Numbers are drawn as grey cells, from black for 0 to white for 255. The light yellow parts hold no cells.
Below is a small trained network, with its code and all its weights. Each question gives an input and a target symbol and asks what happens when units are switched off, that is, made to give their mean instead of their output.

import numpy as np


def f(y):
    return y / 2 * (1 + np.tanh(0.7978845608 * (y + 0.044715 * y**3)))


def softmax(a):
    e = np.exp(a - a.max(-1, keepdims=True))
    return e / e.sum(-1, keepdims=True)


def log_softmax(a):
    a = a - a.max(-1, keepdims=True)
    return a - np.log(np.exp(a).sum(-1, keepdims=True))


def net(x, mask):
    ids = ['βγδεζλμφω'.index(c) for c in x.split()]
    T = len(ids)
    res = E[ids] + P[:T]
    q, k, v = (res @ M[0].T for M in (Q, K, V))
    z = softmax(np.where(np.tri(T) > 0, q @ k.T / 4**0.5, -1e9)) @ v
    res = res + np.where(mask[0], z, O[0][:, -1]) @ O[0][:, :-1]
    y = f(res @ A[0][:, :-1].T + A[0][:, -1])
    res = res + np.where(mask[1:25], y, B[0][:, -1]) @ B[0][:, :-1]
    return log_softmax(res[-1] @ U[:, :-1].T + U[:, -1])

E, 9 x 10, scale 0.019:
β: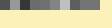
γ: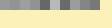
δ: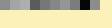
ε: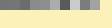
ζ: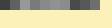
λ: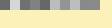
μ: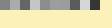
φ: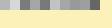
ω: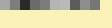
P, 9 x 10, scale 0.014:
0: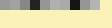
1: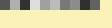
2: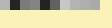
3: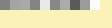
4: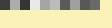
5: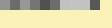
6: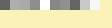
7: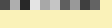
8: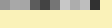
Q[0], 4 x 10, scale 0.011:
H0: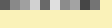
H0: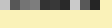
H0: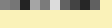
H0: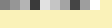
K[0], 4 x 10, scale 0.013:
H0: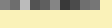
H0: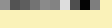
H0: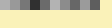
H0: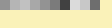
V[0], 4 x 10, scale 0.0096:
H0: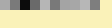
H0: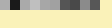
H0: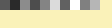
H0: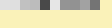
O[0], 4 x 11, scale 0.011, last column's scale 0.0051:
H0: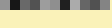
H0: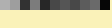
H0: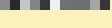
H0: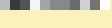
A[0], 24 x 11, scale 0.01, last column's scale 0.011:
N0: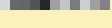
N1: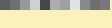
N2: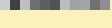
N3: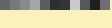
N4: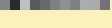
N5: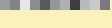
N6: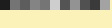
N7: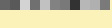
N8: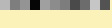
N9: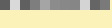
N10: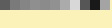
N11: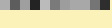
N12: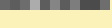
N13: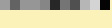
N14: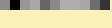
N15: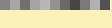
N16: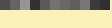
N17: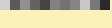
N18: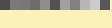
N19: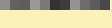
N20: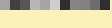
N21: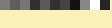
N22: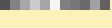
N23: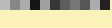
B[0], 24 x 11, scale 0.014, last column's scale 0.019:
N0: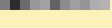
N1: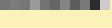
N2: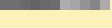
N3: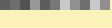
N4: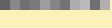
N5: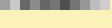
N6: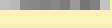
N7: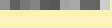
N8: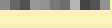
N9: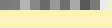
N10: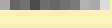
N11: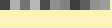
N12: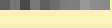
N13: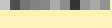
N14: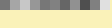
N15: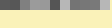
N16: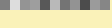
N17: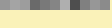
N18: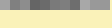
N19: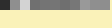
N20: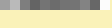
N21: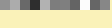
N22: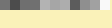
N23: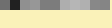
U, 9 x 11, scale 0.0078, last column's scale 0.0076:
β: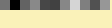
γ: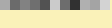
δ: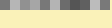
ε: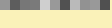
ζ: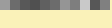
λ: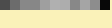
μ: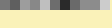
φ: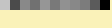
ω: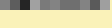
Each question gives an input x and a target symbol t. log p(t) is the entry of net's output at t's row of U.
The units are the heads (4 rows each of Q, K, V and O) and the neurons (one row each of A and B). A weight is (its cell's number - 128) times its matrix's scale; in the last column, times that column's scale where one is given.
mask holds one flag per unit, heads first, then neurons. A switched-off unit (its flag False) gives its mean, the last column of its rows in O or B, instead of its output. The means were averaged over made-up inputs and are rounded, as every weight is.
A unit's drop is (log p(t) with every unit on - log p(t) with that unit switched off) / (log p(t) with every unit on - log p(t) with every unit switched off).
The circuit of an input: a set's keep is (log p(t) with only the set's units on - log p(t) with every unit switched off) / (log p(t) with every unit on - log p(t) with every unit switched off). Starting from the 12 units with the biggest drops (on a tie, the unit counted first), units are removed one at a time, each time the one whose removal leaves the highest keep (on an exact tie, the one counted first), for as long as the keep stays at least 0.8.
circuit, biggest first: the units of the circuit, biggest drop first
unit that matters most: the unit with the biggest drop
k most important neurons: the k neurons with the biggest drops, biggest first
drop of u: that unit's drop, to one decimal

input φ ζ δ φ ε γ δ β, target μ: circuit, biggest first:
H0; N19; N14
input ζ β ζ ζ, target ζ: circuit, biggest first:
H0; N21
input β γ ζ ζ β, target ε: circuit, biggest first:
H0; N6
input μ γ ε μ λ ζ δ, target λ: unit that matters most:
N22
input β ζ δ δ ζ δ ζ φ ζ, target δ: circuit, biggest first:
H0; N16
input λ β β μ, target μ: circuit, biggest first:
H0; N19
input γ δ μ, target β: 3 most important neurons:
N0; N2; N20
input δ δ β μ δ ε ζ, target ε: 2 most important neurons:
N4; N5
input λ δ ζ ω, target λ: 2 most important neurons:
N22; N11
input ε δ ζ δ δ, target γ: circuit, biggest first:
H0; N22
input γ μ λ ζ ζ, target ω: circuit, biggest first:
H0; N1
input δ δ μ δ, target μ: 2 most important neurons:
N19; N7
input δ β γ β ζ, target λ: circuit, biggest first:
H0; N22
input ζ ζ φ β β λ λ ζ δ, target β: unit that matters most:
N23
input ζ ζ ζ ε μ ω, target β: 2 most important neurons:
N0; N5
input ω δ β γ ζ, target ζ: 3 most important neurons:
N20; N10; N12
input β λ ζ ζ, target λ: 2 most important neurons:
N22; N4
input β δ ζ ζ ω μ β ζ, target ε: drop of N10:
0.1
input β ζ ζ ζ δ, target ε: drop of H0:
0.7
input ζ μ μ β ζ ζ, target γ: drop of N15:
0.2
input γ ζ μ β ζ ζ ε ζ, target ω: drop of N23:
0.0
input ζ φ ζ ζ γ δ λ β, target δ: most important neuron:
N7
